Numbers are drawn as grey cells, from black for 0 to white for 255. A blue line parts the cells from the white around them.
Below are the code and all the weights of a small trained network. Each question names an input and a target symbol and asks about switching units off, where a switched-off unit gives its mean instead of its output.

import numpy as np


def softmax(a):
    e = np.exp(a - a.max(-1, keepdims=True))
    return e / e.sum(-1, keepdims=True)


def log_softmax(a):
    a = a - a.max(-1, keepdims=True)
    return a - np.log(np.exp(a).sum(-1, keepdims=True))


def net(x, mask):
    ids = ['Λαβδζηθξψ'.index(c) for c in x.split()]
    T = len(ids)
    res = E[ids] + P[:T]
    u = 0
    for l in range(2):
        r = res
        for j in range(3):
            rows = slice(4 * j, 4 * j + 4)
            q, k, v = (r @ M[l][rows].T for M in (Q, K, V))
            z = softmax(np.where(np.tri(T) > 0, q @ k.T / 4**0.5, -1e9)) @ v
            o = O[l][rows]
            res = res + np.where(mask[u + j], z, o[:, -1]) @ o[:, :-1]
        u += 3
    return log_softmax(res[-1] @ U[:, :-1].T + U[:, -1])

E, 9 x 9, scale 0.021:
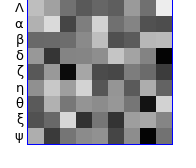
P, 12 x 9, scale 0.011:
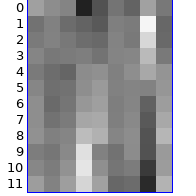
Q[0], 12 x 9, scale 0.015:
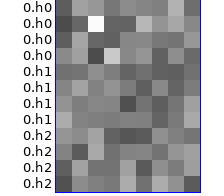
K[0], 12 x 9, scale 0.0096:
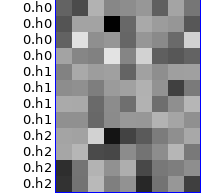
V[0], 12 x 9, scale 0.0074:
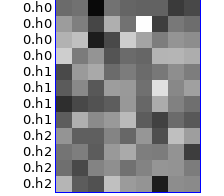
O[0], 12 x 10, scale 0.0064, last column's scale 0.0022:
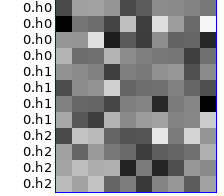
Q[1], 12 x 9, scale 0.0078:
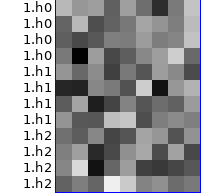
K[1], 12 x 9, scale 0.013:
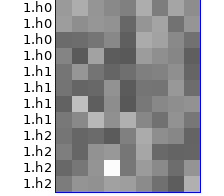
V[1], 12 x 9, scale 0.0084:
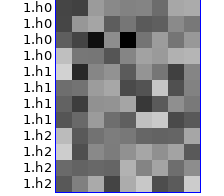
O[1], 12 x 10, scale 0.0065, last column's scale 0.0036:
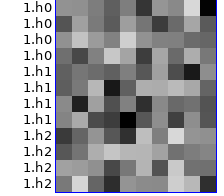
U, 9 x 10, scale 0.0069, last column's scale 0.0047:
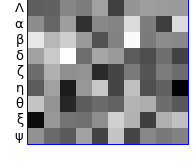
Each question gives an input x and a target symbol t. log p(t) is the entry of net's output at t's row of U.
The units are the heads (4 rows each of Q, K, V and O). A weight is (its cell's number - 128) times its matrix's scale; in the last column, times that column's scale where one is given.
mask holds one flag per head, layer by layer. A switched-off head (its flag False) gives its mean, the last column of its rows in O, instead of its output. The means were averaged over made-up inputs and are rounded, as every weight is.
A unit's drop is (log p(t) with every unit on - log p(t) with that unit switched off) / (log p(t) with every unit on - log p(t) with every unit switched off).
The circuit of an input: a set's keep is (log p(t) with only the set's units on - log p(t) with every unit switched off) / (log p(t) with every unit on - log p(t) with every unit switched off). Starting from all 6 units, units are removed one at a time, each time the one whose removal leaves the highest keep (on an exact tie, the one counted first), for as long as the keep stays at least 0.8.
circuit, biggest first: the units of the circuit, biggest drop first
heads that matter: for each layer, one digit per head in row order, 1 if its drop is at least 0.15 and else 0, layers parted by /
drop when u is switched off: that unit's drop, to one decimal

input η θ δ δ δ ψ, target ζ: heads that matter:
100 / 010
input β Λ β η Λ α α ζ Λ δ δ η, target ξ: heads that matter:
100 / 000
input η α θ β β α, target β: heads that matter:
101 / 010
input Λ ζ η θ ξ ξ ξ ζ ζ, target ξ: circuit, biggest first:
[0.h0, 0.h2, 1.h2]
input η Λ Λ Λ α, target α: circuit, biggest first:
[0.h0]
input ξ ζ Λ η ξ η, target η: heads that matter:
100 / 010
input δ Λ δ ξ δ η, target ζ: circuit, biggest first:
[0.h2, 1.h1]
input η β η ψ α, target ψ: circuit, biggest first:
[0.h0, 1.h0, 1.h2, 1.h1]
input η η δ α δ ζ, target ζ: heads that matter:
101 / 001
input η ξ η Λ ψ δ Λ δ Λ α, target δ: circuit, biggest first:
[0.h0, 0.h2]
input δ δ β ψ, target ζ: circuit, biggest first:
[0.h0, 0.h2, 1.h0]
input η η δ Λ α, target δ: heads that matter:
101 / 010
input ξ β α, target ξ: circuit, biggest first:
[0.h0, 1.h2, 0.h2]
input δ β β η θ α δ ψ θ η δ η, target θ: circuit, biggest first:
[1.h2, 0.h0]
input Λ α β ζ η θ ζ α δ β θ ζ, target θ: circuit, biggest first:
[1.h2]
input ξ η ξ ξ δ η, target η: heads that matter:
100 / 011
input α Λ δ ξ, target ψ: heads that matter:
100 / 000
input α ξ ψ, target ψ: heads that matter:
100 / 001
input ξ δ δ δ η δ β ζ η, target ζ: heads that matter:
001 / 101
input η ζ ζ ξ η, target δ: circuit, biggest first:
[1.h0]
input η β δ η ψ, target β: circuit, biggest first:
[0.h1, 0.h0, 0.h2]
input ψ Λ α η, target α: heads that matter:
000 / 010
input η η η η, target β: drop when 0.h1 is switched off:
0.6
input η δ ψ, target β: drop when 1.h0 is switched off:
0.0
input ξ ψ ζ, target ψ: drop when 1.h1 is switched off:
0.1
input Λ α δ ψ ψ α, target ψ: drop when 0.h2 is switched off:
0.1
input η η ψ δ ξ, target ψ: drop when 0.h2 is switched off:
0.2
